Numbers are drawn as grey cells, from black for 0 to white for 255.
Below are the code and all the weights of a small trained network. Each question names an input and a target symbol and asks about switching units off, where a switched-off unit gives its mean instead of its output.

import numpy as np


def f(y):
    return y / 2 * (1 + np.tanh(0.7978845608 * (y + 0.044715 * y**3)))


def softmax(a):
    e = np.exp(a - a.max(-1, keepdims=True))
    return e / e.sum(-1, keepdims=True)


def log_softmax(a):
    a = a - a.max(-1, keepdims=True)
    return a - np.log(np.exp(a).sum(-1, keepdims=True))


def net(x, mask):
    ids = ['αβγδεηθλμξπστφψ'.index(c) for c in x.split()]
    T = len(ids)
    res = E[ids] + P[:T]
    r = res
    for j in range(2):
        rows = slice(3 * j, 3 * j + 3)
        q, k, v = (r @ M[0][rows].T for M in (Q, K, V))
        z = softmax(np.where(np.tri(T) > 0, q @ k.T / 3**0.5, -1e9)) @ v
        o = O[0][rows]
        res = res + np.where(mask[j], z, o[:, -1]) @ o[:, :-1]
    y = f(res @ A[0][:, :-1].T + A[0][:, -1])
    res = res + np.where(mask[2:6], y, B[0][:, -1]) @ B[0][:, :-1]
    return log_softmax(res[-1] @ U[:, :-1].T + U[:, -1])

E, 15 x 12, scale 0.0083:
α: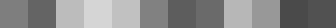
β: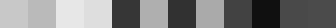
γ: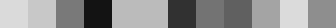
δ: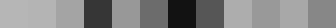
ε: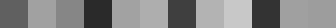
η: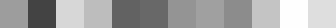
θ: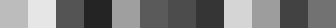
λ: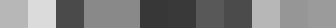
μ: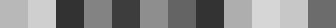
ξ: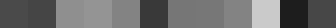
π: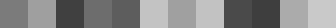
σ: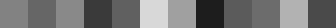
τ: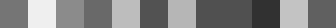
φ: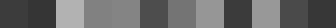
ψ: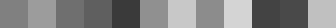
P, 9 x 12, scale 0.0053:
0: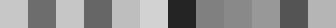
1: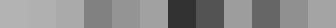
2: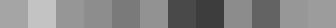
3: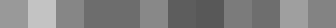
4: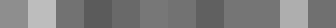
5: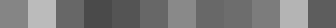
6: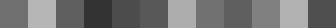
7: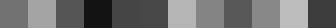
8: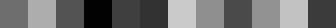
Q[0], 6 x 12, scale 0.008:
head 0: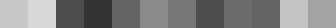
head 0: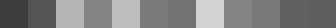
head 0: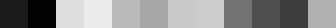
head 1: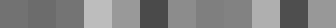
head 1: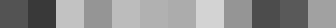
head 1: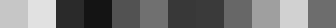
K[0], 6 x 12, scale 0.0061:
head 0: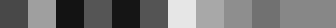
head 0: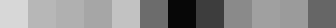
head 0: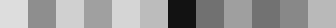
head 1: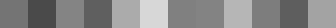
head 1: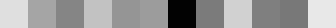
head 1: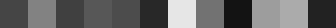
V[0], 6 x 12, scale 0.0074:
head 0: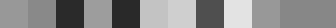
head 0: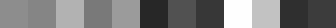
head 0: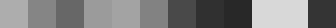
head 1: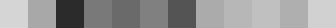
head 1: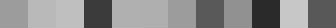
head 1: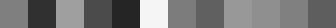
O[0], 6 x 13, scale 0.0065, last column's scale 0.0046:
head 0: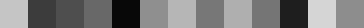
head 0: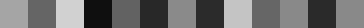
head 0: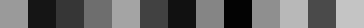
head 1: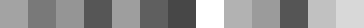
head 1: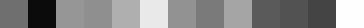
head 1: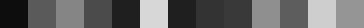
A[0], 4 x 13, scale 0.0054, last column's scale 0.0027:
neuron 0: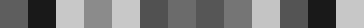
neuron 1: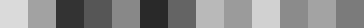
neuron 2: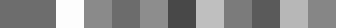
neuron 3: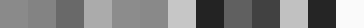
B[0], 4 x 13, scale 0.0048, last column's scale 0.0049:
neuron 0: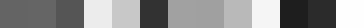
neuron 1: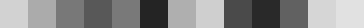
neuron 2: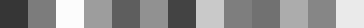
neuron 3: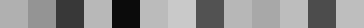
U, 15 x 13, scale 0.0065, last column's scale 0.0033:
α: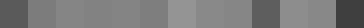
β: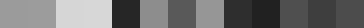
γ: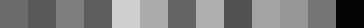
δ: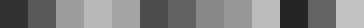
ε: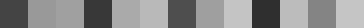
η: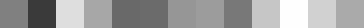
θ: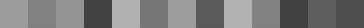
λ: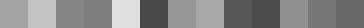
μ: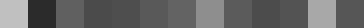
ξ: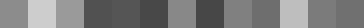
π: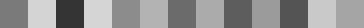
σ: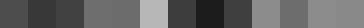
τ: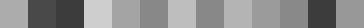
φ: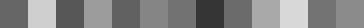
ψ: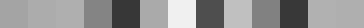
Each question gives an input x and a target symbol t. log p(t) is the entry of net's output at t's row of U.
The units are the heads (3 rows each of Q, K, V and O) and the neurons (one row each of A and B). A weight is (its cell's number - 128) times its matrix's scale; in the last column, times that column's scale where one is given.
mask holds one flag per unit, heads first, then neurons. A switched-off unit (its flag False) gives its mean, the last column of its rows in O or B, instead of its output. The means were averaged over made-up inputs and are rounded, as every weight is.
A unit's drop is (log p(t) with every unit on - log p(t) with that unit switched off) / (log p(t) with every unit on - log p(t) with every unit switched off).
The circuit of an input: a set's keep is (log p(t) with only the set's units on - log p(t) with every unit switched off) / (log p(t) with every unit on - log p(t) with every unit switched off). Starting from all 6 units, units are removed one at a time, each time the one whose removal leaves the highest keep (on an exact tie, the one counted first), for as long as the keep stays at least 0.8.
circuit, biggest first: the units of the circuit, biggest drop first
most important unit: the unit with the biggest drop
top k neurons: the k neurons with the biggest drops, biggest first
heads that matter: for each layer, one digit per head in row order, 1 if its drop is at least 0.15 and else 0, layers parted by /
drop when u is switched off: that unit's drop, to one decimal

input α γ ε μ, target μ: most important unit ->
head 0
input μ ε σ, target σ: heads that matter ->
01
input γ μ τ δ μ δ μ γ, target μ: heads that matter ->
10
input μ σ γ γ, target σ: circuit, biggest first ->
[head 1; head 0]
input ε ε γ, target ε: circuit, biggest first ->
[head 0; head 1; neuron 0]
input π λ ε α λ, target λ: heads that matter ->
01
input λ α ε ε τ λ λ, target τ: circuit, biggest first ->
[head 1; neuron 3]
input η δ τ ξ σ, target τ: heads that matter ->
11
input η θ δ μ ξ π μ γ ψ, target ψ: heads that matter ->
10
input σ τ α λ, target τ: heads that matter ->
11
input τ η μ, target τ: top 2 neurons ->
[neuron 3; neuron 2]
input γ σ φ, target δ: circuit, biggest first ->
[neuron 0; head 0]
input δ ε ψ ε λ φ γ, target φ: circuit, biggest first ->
[head 1; neuron 3]
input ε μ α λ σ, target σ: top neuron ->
[neuron 1]
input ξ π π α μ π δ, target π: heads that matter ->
10
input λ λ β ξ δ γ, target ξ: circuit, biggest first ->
[head 1; head 0]
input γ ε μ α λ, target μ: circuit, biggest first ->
[head 0; neuron 1]
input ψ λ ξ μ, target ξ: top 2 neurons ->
[neuron 0; neuron 1]
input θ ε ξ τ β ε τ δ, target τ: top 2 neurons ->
[neuron 3; neuron 0]
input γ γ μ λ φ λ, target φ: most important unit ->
head 1
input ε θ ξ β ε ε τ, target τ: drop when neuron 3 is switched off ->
0.2
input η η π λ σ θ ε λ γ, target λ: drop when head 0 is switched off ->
0.1
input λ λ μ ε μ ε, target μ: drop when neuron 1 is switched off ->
0.2
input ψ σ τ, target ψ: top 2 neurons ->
[neuron 3; neuron 0]
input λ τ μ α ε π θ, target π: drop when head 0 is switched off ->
1.1
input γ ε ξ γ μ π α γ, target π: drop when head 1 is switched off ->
0.0
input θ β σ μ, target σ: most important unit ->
head 1
